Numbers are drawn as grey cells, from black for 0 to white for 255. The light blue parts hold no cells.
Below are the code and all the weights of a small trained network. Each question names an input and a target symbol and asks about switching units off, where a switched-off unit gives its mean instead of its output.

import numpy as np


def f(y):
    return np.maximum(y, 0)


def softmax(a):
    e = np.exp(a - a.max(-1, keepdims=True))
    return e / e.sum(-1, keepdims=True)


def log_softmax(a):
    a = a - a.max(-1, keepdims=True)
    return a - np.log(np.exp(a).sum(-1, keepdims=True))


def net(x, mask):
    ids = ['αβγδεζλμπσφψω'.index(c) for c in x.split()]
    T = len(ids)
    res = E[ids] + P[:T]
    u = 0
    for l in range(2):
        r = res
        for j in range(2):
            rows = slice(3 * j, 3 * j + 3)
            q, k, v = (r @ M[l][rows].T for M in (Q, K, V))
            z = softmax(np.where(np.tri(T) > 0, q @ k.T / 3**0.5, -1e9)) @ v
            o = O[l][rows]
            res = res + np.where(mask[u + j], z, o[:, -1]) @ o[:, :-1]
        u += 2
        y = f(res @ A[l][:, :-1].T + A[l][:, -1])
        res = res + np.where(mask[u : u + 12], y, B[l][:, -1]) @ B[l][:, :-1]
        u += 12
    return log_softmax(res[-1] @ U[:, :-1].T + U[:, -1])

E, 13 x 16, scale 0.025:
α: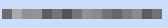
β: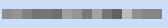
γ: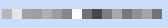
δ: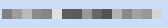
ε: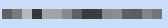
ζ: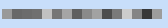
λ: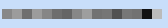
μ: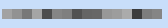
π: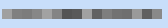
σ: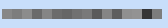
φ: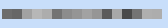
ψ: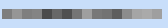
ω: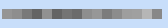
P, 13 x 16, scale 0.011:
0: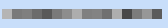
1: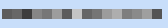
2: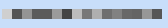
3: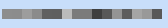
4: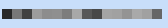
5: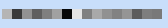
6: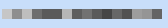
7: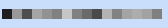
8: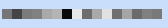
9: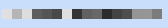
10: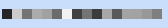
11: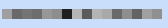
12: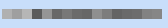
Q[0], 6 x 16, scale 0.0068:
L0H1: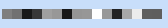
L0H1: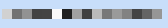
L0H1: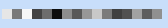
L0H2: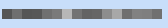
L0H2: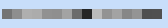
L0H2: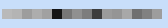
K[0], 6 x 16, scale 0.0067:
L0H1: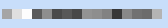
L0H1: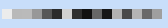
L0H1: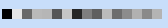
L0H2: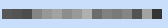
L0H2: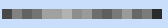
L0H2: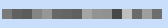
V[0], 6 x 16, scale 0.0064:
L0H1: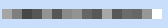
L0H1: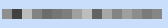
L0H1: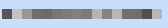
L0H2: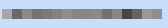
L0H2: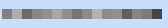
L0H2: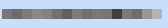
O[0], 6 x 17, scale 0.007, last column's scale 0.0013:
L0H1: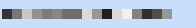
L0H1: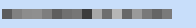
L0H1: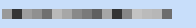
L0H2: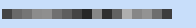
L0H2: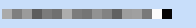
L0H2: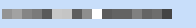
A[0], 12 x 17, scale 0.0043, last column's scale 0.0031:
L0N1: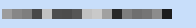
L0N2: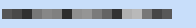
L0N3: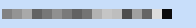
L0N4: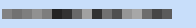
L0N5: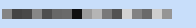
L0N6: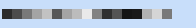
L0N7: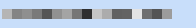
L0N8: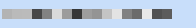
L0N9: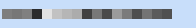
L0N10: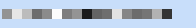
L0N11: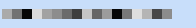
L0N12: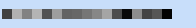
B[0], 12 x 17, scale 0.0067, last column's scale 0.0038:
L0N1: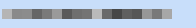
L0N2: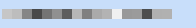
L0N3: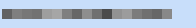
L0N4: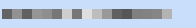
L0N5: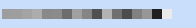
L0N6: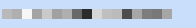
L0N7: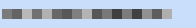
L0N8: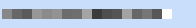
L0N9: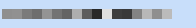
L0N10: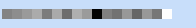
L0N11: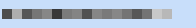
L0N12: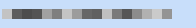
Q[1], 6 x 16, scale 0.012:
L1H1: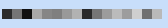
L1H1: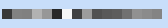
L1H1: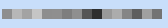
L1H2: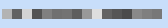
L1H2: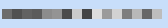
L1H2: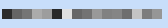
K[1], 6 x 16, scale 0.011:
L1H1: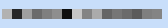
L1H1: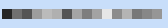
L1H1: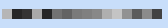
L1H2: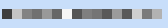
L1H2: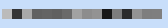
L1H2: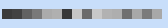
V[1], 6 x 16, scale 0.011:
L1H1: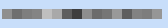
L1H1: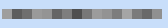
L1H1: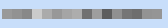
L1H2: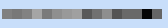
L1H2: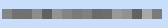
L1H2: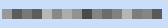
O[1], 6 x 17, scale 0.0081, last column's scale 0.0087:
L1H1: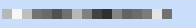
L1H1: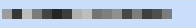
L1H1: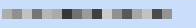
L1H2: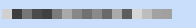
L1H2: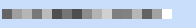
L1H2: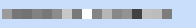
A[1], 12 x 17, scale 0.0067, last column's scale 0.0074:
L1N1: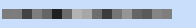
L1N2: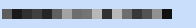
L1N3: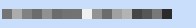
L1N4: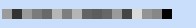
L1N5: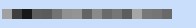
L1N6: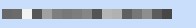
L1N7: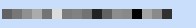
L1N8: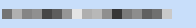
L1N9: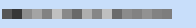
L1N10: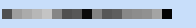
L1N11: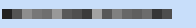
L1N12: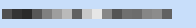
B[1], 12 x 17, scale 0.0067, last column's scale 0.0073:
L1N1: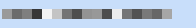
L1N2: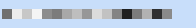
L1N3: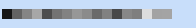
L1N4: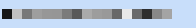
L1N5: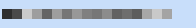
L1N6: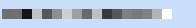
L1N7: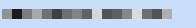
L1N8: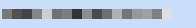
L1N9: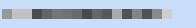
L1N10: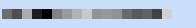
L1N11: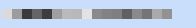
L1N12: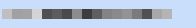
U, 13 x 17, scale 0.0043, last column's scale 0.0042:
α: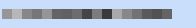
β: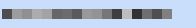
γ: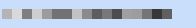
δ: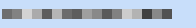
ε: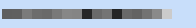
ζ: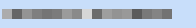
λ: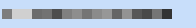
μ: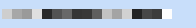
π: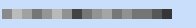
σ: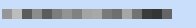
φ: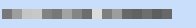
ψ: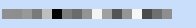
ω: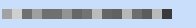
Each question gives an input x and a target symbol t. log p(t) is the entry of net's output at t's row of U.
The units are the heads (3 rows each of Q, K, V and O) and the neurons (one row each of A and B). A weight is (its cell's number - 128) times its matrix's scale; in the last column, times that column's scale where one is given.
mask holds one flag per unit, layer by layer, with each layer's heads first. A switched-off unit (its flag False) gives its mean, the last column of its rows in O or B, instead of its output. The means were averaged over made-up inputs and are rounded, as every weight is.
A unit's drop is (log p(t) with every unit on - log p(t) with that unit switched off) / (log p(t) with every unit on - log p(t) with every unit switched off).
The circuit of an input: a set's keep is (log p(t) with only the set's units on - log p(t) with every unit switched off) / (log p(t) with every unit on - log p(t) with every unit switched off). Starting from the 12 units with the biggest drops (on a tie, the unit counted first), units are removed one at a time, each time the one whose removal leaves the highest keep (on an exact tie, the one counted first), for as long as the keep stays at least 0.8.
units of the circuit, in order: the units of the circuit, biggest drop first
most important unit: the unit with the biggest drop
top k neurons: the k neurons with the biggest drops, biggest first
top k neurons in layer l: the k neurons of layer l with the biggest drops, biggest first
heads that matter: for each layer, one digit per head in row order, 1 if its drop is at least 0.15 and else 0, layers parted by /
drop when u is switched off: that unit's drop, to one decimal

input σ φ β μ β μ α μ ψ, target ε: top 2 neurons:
L1N5, L0N11
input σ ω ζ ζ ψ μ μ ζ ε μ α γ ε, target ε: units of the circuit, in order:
L1N6, L0N9
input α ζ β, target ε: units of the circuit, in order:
L1H2, L0H1, L1N5
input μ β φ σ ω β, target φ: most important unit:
L1N2
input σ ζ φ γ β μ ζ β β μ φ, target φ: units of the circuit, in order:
L0N6, L1N6
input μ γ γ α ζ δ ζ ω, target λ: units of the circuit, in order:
L1H1, L1N10, L1H2, L0N11
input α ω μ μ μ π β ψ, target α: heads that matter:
00 / 11
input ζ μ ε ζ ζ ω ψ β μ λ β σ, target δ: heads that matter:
10 / 01
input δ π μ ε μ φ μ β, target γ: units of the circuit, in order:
L1H1, L0N6
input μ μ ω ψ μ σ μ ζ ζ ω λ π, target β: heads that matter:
00 / 01
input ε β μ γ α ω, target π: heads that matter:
00 / 10
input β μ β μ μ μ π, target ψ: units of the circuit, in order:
L1H2, L0N4, L0N10
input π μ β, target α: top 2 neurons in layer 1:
L1N1, L1N8
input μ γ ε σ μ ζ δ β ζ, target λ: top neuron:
L1N10
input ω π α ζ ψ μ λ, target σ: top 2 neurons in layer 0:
L0N11, L0N4
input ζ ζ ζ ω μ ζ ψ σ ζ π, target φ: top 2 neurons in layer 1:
L1N2, L1N5
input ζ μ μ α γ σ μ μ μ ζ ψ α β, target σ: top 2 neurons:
L1N11, L1N10
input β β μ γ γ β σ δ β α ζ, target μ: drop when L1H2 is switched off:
0.3
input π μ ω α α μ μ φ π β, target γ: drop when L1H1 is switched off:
0.8
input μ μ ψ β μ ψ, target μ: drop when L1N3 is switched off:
0.0
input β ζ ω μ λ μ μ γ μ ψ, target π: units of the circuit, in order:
L1H1
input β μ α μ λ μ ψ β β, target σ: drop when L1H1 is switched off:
0.2
